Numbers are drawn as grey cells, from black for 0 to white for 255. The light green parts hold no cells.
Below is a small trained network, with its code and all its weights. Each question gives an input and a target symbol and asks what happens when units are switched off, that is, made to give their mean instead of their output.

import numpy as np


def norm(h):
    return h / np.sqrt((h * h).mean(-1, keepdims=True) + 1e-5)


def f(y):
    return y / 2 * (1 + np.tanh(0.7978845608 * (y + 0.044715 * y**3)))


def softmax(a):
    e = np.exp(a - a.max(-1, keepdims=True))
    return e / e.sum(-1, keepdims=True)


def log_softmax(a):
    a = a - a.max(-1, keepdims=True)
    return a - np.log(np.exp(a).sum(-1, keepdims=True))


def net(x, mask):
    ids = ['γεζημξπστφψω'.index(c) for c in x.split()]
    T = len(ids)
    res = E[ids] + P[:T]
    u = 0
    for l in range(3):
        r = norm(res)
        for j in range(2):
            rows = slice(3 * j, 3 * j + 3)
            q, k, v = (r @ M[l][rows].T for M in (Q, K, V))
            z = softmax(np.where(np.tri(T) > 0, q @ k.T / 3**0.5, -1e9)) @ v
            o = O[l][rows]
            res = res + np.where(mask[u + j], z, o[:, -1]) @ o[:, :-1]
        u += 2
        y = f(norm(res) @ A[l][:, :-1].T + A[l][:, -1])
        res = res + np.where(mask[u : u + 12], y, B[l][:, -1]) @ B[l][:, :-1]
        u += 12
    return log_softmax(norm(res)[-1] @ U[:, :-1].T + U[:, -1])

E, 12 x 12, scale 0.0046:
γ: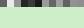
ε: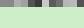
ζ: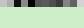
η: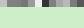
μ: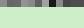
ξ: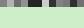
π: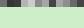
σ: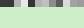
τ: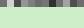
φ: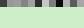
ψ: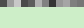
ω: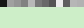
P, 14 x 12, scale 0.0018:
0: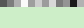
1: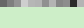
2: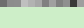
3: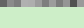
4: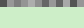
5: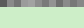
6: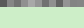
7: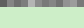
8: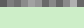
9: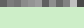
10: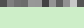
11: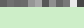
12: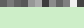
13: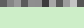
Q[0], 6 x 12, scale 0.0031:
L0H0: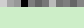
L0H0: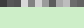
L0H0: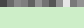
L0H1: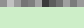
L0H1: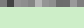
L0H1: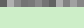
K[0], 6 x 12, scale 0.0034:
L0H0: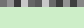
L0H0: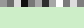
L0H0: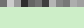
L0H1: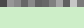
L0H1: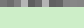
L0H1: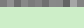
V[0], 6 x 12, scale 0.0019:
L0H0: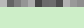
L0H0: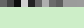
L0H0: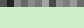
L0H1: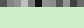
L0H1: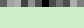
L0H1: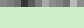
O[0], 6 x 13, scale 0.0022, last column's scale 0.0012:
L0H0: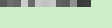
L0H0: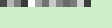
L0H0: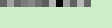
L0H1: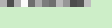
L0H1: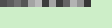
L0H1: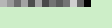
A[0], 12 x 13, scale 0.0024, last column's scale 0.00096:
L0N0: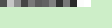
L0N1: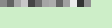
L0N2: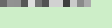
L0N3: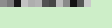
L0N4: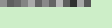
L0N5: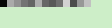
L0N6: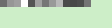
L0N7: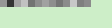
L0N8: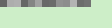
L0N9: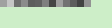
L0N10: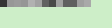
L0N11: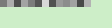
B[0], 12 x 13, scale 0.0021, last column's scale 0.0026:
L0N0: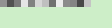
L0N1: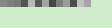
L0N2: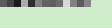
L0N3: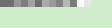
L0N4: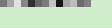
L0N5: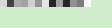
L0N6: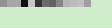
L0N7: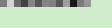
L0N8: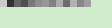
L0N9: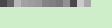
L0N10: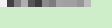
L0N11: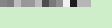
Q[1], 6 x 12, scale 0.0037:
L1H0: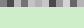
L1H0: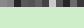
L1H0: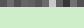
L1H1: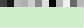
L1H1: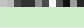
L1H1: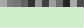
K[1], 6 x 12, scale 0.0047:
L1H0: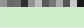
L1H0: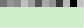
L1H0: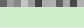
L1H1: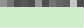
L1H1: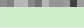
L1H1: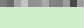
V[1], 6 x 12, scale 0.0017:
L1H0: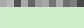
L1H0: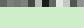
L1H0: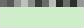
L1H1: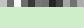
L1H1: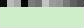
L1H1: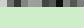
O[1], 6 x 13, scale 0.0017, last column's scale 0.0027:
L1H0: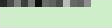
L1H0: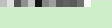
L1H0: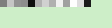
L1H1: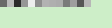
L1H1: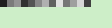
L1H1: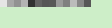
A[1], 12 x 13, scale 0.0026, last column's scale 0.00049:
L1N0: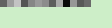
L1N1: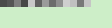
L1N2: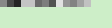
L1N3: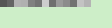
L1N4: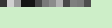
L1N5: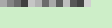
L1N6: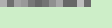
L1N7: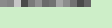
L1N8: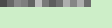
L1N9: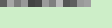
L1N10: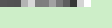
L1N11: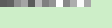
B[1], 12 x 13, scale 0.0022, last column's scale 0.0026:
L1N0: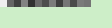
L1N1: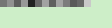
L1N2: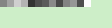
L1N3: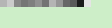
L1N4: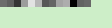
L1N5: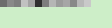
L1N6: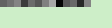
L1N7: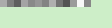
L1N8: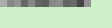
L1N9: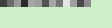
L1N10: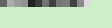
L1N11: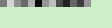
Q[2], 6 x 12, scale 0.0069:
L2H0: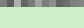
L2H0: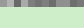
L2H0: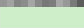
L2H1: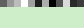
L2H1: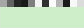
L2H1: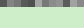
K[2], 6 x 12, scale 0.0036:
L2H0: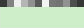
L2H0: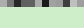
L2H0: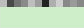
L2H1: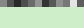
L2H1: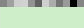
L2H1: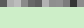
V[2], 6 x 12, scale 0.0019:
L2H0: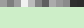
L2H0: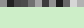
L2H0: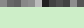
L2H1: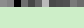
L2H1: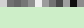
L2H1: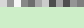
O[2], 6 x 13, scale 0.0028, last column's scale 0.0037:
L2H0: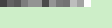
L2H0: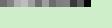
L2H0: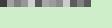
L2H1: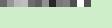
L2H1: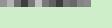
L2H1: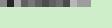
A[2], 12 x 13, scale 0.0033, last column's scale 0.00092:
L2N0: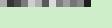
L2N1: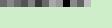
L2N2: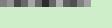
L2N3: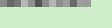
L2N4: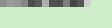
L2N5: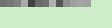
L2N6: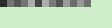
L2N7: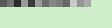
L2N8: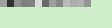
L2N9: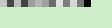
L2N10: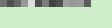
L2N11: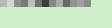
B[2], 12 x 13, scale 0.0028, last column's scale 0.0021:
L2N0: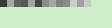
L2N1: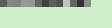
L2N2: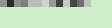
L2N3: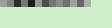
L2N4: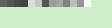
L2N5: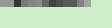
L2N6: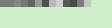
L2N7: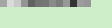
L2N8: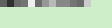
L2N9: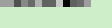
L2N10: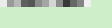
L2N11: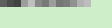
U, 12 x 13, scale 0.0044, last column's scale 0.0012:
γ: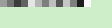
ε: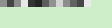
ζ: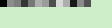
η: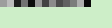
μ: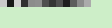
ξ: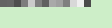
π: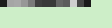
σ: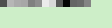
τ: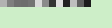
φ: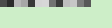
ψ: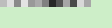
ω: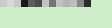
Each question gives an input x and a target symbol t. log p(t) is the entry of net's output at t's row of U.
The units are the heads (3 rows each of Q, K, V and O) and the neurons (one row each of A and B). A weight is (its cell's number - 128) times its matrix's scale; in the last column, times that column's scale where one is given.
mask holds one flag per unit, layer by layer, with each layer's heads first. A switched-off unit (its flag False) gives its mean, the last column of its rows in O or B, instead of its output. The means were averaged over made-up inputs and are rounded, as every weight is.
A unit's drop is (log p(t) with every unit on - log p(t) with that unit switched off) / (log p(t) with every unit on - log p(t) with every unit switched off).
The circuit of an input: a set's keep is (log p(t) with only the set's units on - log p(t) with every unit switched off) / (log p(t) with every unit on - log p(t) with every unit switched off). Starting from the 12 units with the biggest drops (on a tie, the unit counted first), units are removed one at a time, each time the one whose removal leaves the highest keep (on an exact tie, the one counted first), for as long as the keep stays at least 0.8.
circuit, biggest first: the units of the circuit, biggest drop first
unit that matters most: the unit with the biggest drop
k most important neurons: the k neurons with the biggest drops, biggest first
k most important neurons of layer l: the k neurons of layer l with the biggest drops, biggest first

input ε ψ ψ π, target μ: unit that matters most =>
L2H1
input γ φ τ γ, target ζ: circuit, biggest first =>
[L1N4, L1H1]
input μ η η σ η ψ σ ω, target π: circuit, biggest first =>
[L1N2, L1N11, L2N1]
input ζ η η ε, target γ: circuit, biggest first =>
[L2H1, L2N4]
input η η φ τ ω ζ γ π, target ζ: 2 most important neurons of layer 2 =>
[L2N4, L2N6]
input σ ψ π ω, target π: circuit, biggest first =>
[L1N11, L1N2, L2N1]
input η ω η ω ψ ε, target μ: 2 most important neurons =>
[L0N3, L1N11]
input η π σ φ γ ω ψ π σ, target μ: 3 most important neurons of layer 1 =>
[L1N11, L1N2, L1N10]
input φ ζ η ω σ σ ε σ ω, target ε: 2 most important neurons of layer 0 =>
[L0N2, L0N10]
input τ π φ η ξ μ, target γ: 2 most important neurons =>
[L0N5, L2N4]
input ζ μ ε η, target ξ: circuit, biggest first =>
[L2N0, L1N5, L0N3]
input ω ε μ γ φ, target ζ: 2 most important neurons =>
[L0N3, L1N10]
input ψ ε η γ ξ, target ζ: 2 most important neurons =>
[L0N3, L2N4]
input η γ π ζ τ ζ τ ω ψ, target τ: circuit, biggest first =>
[L2N9, L0N5]
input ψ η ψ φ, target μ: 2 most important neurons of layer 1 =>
[L1N5, L1N10]
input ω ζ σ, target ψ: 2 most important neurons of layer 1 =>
[L1N11, L1N3]
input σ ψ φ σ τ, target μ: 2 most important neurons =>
[L0N5, L2N10]
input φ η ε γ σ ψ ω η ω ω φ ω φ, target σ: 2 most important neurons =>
[L2N10, L0N2]
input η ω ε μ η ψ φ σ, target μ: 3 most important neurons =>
[L0N3, L1N5, L0N1]
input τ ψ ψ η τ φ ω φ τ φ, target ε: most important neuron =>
[L1N5]
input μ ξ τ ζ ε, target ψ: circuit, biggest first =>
[L2H1]
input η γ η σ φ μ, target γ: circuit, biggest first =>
[L2H1, L0N5, L2N2]
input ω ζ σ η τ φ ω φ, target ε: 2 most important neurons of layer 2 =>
[L2N6, L2N3]
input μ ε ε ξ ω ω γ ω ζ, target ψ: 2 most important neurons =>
[L2N7, L0N0]
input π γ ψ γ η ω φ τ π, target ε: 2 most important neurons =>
[L1N5, L0N3]
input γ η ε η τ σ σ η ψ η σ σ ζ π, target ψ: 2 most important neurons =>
[L1N5, L0N3]
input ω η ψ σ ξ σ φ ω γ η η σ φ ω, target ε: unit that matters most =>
L0N2
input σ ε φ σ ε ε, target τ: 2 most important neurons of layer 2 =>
[L2N9, L2N0]
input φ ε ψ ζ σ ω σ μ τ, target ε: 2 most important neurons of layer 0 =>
[L0N2, L0N0]
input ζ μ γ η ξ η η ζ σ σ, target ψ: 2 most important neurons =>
[L1N5, L0N3]
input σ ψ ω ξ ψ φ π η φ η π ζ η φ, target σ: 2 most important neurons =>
[L2N10, L2N6]
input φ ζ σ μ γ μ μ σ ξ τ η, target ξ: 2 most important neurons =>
[L2N0, L1N5]
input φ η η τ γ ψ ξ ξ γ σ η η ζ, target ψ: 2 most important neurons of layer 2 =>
[L2N7, L2N3]
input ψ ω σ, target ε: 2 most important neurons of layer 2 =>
[L2N2, L2N3]
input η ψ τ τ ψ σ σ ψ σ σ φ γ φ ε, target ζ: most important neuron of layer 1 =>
[L1N4]
